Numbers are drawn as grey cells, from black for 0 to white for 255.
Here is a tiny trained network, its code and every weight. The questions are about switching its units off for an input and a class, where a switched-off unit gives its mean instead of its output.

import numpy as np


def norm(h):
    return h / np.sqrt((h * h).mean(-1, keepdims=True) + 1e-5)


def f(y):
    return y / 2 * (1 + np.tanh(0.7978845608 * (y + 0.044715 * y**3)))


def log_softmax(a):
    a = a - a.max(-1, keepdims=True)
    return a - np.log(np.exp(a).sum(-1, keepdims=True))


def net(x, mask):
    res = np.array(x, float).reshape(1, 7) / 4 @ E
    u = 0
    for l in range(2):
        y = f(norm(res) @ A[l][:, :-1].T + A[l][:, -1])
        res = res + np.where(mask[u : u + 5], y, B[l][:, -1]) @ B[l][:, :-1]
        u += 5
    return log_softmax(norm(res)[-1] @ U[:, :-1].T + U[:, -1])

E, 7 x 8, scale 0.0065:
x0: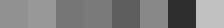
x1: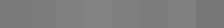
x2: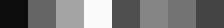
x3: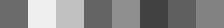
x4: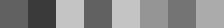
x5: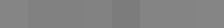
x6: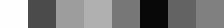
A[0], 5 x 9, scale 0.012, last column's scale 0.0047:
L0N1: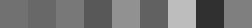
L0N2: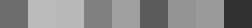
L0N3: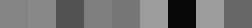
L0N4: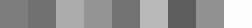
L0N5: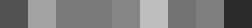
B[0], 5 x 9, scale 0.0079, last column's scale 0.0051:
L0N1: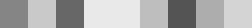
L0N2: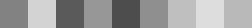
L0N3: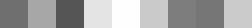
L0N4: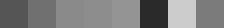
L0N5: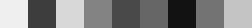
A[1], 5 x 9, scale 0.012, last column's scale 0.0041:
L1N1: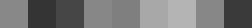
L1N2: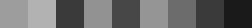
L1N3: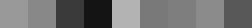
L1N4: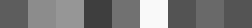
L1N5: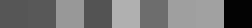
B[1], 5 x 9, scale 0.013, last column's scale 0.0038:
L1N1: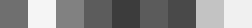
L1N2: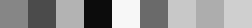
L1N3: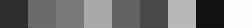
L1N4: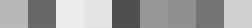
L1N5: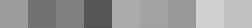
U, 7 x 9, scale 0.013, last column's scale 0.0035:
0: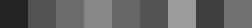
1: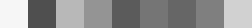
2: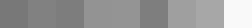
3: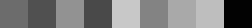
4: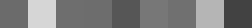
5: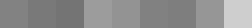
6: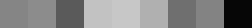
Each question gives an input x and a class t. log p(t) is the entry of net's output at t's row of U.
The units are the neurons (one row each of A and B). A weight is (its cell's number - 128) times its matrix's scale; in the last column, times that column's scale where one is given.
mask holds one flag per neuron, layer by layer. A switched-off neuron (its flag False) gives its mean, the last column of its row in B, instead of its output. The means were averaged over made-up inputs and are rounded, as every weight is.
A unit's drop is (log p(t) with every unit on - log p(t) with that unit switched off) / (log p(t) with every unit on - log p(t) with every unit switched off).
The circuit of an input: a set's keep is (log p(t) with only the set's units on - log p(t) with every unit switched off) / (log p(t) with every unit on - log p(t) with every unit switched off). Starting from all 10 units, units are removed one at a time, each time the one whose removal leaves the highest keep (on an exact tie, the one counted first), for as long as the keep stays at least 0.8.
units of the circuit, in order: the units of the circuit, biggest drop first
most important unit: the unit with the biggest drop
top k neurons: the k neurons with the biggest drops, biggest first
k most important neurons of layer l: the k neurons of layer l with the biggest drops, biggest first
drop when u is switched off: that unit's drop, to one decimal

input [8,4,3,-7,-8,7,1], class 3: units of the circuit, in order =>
L1N2
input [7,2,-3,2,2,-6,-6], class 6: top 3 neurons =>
L0N3; L0N4; L1N1
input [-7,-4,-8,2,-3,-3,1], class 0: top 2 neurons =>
L1N3; L0N3
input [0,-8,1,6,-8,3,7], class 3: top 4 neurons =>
L1N2; L0N4; L0N5; L1N4
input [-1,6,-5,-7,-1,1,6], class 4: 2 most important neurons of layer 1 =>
L1N1; L1N4
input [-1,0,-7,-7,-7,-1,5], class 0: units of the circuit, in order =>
L1N3; L0N5
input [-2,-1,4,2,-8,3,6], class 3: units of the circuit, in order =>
L1N2; L0N4
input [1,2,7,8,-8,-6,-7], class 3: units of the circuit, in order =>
L1N2; L1N3; L1N1
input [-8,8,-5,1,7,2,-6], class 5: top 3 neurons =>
L1N4; L0N1; L0N4
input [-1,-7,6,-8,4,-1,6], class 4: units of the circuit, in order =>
L1N1; L0N5
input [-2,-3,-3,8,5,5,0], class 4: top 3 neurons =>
L0N2; L1N2; L0N4
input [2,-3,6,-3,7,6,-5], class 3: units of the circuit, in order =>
L0N4; L1N5; L1N3
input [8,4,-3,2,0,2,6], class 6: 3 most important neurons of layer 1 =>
L1N1; L1N4; L1N2
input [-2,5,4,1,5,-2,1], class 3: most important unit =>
L1N5
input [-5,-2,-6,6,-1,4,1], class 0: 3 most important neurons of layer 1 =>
L1N3; L1N1; L1N5
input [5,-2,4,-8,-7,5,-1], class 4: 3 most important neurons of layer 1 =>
L1N1; L1N5; L1N3
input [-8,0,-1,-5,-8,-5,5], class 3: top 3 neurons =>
L1N2; L0N4; L0N3
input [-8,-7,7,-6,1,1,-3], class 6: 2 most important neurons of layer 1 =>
L1N3; L1N2
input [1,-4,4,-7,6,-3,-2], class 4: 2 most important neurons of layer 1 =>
L1N1; L1N2
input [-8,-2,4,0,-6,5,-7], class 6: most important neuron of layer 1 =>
L1N3
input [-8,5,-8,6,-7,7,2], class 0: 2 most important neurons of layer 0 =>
L0N3; L0N5
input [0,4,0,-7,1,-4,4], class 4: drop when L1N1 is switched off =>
0.8
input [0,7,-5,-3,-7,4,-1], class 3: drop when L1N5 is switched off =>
-0.1
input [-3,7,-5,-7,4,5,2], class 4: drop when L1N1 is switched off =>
1.0
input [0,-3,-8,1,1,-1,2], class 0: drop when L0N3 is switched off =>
0.0
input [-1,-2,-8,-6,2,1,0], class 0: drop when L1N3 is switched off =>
1.0
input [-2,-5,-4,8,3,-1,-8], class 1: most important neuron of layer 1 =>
L1N4
